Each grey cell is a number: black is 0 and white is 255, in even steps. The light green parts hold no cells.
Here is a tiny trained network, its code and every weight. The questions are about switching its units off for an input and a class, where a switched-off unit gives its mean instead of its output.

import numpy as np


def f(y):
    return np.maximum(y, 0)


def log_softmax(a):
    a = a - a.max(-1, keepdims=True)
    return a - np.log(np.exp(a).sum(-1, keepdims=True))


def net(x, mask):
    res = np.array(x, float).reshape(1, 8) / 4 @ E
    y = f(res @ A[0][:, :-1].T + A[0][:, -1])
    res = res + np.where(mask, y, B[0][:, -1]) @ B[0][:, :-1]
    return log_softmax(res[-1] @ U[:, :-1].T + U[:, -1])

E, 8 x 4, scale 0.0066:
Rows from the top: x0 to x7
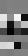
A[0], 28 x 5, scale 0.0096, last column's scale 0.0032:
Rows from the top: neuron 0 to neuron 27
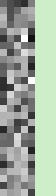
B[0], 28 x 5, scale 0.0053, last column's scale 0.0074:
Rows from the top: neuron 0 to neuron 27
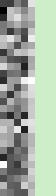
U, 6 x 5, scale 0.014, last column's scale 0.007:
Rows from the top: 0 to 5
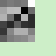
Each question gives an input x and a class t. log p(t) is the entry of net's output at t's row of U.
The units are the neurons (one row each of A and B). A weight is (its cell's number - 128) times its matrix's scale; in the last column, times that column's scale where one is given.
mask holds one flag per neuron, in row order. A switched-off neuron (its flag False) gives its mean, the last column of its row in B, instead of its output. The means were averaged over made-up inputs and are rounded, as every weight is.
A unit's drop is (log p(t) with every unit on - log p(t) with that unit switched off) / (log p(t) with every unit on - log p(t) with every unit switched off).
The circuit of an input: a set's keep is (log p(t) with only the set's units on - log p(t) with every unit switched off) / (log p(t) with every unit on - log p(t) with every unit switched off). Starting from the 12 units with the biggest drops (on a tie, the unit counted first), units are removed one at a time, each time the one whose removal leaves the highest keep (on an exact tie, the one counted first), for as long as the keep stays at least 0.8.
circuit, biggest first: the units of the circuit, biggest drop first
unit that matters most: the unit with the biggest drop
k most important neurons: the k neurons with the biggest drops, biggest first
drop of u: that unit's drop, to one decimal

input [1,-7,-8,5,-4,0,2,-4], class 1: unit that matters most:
neuron 5
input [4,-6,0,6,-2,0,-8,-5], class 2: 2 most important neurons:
neuron 12; neuron 23
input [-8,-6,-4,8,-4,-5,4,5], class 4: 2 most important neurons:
neuron 7; neuron 1
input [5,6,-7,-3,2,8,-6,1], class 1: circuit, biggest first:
neuron 18; neuron 5
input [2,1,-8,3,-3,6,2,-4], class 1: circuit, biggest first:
neuron 5; neuron 18
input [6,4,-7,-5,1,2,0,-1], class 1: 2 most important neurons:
neuron 18; neuron 5
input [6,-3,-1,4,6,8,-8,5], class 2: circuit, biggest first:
neuron 12; neuron 23
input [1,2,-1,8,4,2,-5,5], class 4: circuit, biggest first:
neuron 7; neuron 2
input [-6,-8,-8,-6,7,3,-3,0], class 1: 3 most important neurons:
neuron 18; neuron 5; neuron 9
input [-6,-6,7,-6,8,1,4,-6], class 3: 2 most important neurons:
neuron 0; neuron 5
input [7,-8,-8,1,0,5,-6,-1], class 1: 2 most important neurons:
neuron 18; neuron 5
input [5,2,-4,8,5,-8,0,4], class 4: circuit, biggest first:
neuron 7; neuron 1
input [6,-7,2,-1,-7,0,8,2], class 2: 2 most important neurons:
neuron 17; neuron 15
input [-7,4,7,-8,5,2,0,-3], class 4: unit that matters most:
neuron 11
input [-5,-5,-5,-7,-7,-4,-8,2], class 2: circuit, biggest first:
neuron 23; neuron 12
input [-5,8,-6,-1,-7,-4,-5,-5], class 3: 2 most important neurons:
neuron 22; neuron 4
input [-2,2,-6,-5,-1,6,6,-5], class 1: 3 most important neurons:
neuron 18; neuron 5; neuron 9
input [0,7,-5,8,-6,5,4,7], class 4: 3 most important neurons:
neuron 7; neuron 1; neuron 25
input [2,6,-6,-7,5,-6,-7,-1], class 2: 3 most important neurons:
neuron 23; neuron 12; neuron 26
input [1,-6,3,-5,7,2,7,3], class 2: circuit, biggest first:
neuron 17
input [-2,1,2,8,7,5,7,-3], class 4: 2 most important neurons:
neuron 2; neuron 1
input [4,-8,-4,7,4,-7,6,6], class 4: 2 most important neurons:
neuron 1; neuron 7
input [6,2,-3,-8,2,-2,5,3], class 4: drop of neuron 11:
0.6
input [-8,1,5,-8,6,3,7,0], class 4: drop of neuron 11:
0.3
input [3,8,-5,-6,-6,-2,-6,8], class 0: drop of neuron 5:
0.1
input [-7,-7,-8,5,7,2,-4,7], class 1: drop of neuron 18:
0.3
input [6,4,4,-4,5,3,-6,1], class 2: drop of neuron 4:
0.0
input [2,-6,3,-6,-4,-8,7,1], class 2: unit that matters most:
neuron 17
